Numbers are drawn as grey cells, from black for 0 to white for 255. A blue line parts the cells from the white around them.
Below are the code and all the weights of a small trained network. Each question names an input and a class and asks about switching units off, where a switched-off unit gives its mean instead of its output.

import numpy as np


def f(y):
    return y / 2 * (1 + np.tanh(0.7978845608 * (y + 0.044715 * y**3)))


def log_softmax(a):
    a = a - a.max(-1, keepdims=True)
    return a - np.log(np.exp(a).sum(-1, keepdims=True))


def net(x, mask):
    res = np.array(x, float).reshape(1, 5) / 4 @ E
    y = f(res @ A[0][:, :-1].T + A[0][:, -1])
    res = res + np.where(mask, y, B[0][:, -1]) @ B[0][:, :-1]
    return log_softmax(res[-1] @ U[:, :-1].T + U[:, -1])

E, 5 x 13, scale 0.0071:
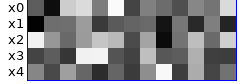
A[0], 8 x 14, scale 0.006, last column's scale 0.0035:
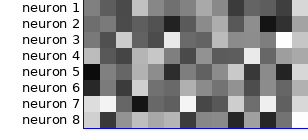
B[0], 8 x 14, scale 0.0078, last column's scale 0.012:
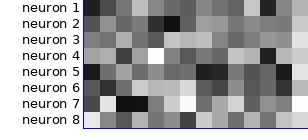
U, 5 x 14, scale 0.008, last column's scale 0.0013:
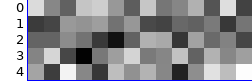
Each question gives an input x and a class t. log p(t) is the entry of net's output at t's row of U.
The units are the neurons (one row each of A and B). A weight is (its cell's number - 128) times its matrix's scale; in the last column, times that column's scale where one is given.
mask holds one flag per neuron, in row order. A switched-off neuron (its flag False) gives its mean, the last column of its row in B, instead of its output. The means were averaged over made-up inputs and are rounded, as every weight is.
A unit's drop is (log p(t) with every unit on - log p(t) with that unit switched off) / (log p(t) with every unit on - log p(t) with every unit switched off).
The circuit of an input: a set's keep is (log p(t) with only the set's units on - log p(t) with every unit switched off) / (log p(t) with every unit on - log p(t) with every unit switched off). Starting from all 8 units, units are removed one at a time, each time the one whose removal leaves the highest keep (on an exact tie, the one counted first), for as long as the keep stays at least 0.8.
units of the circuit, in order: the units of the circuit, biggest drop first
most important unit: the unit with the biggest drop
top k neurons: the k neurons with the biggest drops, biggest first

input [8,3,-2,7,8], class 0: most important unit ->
neuron 8
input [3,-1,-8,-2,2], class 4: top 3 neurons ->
(neuron 7; neuron 3; neuron 4)
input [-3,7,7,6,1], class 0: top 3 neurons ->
(neuron 4; neuron 8; neuron 7)
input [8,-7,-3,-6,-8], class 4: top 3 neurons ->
(neuron 3; neuron 4; neuron 5)
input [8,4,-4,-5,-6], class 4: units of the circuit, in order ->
(neuron 3; neuron 7)
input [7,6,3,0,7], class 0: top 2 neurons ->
(neuron 8; neuron 5)
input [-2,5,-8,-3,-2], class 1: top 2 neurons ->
(neuron 5; neuron 6)
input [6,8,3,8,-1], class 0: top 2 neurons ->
(neuron 8; neuron 4)
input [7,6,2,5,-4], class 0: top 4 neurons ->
(neuron 8; neuron 4; neuron 7; neuron 2)
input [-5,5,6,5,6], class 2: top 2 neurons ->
(neuron 2; neuron 1)
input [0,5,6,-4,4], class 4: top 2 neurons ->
(neuron 7; neuron 4)
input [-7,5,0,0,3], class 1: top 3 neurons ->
(neuron 5; neuron 6; neuron 8)
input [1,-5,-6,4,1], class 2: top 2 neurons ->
(neuron 7; neuron 4)
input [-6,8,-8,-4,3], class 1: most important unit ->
neuron 5
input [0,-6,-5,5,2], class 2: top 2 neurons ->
(neuron 2; neuron 7)
